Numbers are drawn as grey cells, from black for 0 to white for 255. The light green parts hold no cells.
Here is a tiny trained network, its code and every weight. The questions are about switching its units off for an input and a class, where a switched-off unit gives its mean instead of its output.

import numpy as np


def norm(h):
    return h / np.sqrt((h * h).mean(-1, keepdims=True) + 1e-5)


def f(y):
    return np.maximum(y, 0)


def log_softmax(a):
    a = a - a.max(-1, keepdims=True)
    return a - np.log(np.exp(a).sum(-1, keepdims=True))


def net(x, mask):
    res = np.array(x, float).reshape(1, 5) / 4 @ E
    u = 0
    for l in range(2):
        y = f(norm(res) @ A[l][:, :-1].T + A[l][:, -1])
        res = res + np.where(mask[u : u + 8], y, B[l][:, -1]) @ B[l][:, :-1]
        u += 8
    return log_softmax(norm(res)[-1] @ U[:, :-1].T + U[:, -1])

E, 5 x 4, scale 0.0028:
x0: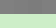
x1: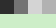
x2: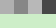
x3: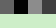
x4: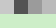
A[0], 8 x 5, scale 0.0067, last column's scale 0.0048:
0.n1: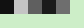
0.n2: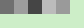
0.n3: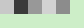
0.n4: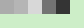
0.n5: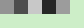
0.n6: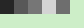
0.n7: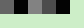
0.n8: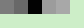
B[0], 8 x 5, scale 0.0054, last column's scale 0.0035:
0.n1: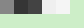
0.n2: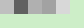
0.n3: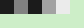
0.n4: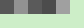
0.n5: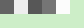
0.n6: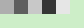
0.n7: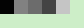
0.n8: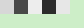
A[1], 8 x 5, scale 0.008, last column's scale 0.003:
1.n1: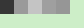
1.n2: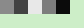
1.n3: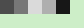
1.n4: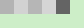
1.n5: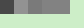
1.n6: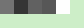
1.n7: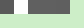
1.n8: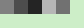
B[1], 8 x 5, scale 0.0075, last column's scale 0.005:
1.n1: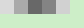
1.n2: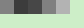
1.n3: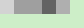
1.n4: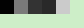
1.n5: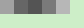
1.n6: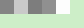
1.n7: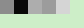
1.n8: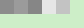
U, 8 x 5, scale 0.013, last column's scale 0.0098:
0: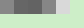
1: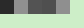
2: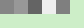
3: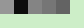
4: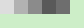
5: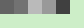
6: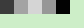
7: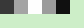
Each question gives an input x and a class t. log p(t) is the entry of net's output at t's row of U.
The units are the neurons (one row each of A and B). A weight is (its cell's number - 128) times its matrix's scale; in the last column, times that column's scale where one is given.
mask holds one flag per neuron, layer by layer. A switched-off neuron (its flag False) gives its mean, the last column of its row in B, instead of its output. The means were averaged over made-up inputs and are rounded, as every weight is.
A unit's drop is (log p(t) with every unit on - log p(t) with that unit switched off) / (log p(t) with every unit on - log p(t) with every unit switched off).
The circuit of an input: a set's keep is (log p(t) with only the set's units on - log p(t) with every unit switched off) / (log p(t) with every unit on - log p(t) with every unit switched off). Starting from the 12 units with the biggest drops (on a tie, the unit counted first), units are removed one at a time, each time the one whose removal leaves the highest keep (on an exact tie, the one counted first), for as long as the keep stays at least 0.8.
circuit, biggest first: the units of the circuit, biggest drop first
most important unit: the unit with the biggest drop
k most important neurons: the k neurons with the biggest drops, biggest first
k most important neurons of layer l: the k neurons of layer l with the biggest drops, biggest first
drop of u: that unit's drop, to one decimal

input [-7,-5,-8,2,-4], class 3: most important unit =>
0.n8
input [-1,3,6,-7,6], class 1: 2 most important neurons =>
1.n4, 0.n7
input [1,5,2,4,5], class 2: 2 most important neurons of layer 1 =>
1.n4, 1.n1
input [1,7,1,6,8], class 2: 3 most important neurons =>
0.n3, 0.n8, 1.n4
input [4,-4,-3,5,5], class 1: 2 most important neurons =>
0.n7, 0.n1
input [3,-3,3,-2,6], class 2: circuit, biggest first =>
0.n3, 1.n8
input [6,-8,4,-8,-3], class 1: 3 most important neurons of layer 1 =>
1.n4, 1.n1, 1.n3
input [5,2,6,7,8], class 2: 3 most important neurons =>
0.n3, 0.n8, 0.n6
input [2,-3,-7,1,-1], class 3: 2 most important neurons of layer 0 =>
0.n8, 0.n5
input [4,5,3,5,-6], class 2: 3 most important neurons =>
0.n1, 0.n8, 1.n4
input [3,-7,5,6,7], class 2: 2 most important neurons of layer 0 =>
0.n3, 0.n6
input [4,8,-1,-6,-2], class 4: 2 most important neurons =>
1.n3, 1.n1
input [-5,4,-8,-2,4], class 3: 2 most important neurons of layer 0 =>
0.n6, 0.n2
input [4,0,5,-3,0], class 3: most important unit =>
1.n7
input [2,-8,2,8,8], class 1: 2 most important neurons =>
0.n1, 0.n7
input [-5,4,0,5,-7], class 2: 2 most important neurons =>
0.n1, 1.n4
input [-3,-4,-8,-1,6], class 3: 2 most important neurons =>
0.n8, 0.n2
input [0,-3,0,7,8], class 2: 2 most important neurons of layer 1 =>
1.n8, 1.n4
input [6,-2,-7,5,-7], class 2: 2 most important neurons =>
0.n1, 1.n6
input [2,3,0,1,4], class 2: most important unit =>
0.n3
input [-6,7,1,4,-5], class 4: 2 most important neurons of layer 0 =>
0.n3, 0.n6
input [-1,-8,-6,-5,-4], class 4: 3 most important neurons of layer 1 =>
1.n7, 1.n2, 1.n5
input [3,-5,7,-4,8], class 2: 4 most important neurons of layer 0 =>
0.n3, 0.n8, 0.n6, 0.n5
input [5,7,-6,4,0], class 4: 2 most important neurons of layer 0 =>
0.n1, 0.n8
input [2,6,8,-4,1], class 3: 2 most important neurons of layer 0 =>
0.n4, 0.n8
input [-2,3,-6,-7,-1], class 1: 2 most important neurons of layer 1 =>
1.n4, 1.n7
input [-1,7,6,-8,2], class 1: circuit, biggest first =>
1.n4
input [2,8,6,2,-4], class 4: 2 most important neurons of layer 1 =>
1.n1, 1.n3
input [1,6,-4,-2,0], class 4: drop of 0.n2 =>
-0.1
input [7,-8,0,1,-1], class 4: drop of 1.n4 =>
0.2
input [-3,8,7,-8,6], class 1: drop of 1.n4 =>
1.1
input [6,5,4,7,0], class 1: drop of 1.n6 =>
0.0
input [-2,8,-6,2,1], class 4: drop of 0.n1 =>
0.1
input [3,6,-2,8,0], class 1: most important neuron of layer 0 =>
0.n7
